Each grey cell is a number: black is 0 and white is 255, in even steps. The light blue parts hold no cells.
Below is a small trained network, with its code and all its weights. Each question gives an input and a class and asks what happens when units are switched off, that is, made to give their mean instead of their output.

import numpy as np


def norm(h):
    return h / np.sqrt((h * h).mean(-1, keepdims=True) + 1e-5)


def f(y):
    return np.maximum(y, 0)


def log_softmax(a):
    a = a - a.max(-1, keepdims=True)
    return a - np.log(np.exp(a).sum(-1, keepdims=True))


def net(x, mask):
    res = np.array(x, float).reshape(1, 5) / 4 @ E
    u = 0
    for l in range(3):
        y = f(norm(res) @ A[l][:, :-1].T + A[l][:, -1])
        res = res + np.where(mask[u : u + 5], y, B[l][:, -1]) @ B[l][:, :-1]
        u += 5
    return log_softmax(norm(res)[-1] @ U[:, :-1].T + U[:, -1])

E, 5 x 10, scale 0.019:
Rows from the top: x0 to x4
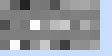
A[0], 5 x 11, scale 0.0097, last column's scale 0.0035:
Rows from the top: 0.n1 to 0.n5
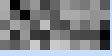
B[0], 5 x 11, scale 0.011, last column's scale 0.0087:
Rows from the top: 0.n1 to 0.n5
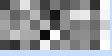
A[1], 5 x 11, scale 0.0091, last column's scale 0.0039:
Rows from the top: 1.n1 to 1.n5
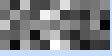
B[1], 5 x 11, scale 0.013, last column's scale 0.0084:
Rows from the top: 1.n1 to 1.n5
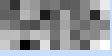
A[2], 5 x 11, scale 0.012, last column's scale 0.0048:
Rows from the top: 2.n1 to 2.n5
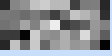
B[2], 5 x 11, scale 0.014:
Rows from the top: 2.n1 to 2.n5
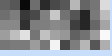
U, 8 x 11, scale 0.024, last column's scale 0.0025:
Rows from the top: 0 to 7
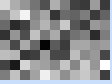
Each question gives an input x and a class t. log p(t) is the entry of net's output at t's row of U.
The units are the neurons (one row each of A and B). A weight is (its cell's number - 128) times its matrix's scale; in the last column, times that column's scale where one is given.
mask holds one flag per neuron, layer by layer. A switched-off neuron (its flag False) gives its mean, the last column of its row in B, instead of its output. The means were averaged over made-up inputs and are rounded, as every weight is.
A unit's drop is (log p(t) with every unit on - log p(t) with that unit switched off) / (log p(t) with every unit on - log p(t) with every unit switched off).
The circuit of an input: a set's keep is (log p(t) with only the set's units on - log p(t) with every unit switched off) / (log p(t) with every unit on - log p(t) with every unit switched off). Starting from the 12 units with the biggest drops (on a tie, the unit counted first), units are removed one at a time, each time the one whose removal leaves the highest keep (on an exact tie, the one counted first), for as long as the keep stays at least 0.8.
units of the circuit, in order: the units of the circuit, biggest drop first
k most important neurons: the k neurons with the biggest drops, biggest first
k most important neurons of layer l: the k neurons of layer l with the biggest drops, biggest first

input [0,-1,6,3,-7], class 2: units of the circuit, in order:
(1.n5)
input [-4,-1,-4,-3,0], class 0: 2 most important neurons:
(0.n4, 0.n2)
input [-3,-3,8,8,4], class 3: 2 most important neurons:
(2.n1, 0.n2)
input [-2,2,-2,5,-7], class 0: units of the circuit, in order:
(0.n4, 1.n5)
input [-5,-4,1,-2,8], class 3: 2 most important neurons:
(2.n4, 0.n2)
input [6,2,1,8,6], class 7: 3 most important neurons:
(2.n1, 2.n4, 1.n5)
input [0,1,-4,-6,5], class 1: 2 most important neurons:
(0.n2, 1.n5)
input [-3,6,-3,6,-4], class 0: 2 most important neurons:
(0.n4, 0.n2)
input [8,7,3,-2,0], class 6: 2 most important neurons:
(1.n5, 0.n2)
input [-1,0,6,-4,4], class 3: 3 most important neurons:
(0.n2, 2.n1, 1.n5)
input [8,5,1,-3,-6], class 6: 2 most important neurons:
(2.n1, 0.n5)
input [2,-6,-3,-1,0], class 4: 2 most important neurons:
(1.n5, 2.n4)
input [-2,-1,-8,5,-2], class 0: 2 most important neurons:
(0.n2, 0.n4)
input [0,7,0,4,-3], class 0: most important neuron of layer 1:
(1.n5)
